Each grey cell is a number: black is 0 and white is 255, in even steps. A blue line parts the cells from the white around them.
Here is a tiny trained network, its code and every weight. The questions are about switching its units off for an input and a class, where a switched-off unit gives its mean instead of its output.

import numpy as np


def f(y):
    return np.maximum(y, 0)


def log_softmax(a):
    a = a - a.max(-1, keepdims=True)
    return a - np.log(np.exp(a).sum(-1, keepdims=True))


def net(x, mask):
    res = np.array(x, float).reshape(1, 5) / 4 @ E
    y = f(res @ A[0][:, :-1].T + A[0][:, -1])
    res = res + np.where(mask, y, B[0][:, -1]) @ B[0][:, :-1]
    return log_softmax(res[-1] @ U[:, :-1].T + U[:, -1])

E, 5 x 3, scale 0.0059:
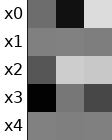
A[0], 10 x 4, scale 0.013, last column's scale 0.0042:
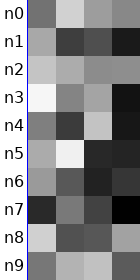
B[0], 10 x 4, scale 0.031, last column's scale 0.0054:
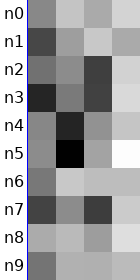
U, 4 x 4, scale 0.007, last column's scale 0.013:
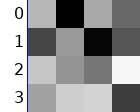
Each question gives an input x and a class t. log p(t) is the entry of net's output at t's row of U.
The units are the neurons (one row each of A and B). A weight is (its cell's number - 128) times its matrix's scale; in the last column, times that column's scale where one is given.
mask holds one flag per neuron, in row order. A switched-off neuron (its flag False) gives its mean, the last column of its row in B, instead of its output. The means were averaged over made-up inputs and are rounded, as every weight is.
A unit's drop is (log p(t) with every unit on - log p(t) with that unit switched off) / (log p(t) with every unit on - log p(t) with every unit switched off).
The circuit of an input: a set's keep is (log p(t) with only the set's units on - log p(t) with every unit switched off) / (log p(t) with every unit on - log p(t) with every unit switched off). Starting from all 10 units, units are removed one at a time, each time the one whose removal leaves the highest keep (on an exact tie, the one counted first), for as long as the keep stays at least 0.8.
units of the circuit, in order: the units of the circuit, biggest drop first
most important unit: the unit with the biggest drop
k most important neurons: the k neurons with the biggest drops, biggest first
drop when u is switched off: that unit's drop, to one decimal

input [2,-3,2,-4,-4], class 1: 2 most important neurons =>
[n5, n3]
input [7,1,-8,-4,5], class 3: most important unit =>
n8
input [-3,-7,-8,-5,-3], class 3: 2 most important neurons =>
[n8, n6]
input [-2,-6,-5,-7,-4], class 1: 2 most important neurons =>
[n3, n2]
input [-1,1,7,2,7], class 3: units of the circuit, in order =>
[n0, n9]
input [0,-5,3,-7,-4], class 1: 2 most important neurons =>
[n3, n2]
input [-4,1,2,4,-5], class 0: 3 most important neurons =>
[n5, n3, n2]
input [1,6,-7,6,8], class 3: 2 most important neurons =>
[n6, n3]
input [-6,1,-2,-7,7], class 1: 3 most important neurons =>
[n3, n2, n4]
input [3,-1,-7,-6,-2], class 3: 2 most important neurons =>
[n8, n1]
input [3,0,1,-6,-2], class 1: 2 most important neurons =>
[n3, n5]
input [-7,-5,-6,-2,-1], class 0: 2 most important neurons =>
[n5, n0]
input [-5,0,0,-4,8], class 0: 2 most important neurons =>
[n5, n7]
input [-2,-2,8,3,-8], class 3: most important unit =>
n0
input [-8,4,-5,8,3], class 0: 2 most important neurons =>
[n5, n3]
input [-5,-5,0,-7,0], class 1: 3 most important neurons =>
[n3, n2, n4]
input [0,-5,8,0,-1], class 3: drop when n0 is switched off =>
0.2
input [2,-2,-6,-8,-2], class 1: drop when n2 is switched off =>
0.1
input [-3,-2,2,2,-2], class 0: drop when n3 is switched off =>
0.2
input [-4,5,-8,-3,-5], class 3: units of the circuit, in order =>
[n6]
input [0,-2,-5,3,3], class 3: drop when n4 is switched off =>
0.1
